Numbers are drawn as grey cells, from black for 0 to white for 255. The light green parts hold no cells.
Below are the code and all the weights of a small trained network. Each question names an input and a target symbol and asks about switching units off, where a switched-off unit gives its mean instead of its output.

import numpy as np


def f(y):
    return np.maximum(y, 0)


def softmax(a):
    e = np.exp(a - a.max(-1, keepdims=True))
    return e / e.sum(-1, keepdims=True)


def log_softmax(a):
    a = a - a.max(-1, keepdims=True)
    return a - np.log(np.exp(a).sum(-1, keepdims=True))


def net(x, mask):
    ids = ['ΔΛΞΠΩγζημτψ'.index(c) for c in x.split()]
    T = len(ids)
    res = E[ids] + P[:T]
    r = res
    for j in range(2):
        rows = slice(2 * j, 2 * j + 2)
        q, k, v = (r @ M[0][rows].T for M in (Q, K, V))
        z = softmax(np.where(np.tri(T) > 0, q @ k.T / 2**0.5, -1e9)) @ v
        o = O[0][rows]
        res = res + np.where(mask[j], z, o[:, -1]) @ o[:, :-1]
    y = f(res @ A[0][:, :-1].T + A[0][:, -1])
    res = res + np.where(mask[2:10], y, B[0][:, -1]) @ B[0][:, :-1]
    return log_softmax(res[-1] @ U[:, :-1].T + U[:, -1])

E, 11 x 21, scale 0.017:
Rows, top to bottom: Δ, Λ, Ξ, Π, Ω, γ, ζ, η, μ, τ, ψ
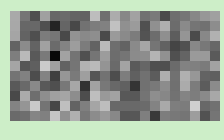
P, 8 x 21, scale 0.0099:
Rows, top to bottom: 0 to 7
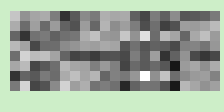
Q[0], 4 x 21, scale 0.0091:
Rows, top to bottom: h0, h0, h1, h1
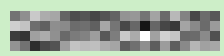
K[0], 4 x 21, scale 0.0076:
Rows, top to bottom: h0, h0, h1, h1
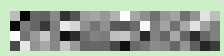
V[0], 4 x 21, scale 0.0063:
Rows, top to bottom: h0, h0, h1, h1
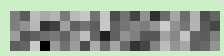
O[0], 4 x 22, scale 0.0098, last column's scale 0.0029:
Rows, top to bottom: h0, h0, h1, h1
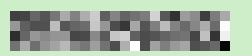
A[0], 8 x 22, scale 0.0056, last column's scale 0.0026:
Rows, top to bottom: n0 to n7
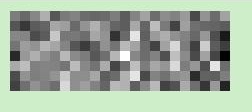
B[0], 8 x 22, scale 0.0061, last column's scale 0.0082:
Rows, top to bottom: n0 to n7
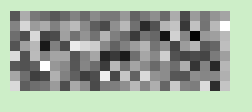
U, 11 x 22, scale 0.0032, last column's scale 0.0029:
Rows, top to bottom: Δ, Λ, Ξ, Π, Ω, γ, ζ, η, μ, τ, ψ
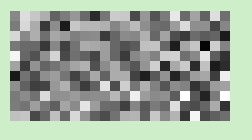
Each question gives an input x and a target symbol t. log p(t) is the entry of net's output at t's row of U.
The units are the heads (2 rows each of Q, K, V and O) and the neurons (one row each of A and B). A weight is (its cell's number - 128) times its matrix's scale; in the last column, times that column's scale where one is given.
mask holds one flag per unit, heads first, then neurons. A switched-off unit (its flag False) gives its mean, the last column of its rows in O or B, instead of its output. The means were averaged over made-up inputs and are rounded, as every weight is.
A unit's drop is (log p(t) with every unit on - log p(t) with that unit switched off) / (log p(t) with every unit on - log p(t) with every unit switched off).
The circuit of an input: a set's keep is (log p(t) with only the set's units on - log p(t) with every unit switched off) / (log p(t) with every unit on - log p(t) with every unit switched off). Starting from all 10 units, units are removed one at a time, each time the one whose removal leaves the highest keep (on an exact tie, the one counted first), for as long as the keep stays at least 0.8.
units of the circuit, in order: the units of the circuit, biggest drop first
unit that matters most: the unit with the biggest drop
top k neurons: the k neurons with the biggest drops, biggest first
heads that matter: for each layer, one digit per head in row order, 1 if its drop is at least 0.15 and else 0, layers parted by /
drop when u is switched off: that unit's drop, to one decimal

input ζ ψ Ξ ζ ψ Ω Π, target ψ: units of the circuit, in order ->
(h0 n1 n7 h1)
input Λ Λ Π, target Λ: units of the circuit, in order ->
(h0 n3 h1)
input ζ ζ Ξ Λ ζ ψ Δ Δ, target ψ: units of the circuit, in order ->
(h0 n1 n7 h1)
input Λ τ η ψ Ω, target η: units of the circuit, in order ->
(h1 n6)
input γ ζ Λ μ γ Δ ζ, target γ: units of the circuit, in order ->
(h0 n7)
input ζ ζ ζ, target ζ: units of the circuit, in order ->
(h1 h0)
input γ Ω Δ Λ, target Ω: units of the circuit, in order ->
(h0)
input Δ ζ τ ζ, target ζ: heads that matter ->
01
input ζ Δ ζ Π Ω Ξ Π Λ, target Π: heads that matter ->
01
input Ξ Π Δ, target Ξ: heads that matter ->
11
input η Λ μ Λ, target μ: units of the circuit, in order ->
(h1 n5)
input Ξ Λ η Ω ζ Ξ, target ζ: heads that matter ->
01
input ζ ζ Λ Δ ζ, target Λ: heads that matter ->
10
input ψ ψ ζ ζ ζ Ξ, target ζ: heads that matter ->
01
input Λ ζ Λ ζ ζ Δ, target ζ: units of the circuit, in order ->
(h1)
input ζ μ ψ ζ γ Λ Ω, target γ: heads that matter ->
10
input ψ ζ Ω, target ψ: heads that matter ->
11
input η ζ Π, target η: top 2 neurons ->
(n6 n2)
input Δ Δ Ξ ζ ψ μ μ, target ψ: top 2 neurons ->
(n1 n7)
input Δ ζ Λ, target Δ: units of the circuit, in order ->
(h0)
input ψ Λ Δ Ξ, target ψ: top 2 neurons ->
(n1 n7)
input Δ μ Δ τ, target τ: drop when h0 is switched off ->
0.9
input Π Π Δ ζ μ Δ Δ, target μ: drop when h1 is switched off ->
0.9
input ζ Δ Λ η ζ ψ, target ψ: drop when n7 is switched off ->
0.3
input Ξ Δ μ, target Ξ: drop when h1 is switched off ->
0.5
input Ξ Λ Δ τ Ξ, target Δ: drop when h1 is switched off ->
0.4
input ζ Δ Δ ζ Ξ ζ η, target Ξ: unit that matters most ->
n4
